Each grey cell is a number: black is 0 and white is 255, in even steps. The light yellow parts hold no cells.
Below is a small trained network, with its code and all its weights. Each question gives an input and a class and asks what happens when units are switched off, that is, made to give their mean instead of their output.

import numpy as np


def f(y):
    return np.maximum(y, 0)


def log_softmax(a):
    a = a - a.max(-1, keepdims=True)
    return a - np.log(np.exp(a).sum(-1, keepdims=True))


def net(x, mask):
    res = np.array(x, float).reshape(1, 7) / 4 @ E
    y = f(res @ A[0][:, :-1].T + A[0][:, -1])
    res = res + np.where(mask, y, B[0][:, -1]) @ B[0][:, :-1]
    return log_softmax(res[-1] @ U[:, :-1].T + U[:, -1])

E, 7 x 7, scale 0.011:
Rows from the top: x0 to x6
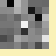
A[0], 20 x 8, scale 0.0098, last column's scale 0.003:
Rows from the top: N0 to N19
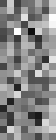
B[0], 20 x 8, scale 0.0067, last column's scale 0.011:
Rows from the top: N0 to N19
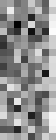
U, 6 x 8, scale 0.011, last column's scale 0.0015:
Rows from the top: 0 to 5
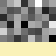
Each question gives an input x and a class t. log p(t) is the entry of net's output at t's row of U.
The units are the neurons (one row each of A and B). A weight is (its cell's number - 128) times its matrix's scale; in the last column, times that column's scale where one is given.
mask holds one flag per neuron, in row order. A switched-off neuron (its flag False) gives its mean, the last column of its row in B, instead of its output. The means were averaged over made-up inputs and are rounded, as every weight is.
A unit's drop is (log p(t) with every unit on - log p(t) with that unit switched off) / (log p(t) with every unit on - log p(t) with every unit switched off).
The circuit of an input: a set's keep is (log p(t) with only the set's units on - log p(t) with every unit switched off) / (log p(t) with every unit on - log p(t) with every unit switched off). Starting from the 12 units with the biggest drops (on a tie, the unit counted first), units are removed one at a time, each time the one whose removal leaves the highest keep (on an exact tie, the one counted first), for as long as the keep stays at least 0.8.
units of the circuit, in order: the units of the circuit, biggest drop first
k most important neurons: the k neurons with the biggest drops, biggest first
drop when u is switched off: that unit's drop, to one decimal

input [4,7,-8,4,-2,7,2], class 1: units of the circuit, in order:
[N4]
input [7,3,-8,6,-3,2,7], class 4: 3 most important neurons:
[N16; N11; N14]
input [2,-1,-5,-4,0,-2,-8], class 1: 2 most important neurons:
[N10; N4]
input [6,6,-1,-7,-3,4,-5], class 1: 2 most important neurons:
[N4; N10]
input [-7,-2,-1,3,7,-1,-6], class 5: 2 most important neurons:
[N3; N18]
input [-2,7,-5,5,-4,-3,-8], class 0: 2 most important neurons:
[N12; N1]
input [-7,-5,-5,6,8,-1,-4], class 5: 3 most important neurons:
[N3; N18; N15]
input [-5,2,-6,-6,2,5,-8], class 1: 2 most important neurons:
[N10; N4]
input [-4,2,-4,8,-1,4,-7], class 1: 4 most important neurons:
[N4; N10; N8; N17]
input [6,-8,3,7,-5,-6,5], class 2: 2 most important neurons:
[N6; N8]
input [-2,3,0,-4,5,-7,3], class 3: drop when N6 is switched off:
0.1
